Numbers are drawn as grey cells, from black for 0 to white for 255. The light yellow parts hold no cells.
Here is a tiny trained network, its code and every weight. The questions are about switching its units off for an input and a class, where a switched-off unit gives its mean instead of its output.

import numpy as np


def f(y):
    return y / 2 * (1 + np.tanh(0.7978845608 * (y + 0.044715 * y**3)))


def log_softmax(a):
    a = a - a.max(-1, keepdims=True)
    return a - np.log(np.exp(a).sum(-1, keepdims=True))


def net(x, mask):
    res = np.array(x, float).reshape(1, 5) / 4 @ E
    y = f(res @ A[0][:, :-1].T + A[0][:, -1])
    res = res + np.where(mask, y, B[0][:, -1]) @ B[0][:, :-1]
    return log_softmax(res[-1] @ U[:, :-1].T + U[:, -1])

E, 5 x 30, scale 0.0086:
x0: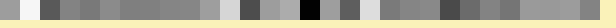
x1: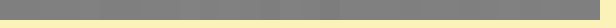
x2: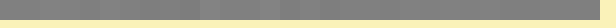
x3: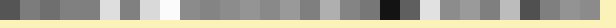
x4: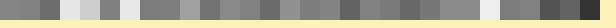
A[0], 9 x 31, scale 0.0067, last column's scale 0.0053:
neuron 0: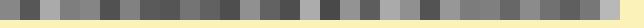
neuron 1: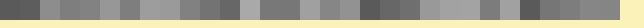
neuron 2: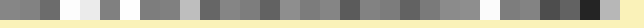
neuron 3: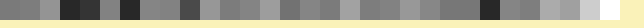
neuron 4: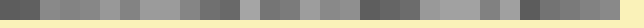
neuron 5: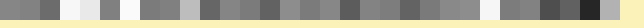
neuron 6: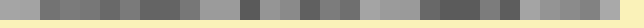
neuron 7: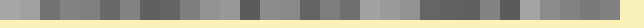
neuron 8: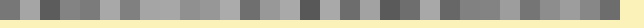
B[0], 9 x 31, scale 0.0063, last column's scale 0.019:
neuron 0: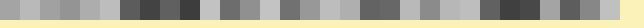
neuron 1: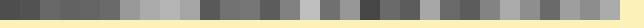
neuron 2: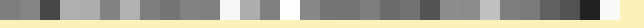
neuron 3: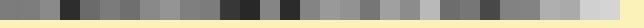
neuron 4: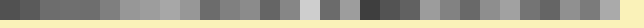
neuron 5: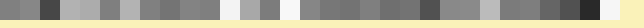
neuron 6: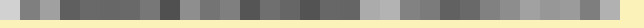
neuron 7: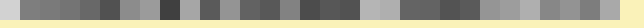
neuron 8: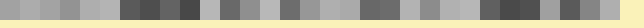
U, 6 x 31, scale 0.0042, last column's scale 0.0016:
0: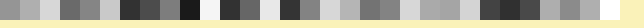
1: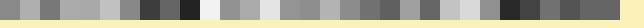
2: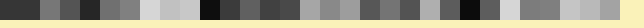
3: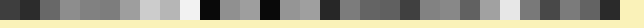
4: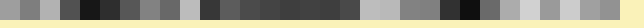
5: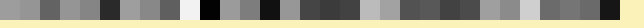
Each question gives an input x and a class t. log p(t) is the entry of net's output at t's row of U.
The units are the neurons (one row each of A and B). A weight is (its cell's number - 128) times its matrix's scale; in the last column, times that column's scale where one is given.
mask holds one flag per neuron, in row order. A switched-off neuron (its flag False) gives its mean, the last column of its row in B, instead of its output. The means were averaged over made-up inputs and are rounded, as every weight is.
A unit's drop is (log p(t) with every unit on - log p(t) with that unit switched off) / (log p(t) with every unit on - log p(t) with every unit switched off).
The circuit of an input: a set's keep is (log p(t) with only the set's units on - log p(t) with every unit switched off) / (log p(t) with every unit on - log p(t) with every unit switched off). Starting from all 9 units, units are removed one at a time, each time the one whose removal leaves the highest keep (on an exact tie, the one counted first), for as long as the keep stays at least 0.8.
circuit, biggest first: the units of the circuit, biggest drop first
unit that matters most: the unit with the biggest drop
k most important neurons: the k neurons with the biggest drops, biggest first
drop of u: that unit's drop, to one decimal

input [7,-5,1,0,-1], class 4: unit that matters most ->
neuron 0
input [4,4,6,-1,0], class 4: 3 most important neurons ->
neuron 2; neuron 5; neuron 0
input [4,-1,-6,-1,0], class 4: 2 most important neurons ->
neuron 2; neuron 5
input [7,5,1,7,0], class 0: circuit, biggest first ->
neuron 2; neuron 5
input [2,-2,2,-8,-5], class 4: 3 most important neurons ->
neuron 7; neuron 6; neuron 8
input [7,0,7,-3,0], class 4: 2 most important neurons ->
neuron 2; neuron 5
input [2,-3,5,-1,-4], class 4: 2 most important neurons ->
neuron 0; neuron 8
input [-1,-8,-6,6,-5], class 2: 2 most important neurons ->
neuron 0; neuron 1
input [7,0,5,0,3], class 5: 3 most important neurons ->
neuron 0; neuron 7; neuron 6
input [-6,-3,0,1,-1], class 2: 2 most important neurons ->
neuron 1; neuron 8
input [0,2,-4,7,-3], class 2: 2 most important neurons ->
neuron 0; neuron 1
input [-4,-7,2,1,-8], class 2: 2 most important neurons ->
neuron 8; neuron 1
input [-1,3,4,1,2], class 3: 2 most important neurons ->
neuron 0; neuron 8
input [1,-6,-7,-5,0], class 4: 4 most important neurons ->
neuron 2; neuron 5; neuron 8; neuron 7
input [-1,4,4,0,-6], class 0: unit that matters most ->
neuron 7
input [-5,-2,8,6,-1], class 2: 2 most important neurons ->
neuron 2; neuron 5
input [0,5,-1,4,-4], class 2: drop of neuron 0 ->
0.8
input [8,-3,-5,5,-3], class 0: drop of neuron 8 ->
0.2
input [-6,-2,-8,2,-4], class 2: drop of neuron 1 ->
0.1
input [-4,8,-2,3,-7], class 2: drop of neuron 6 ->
0.0
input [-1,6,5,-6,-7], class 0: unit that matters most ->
neuron 0
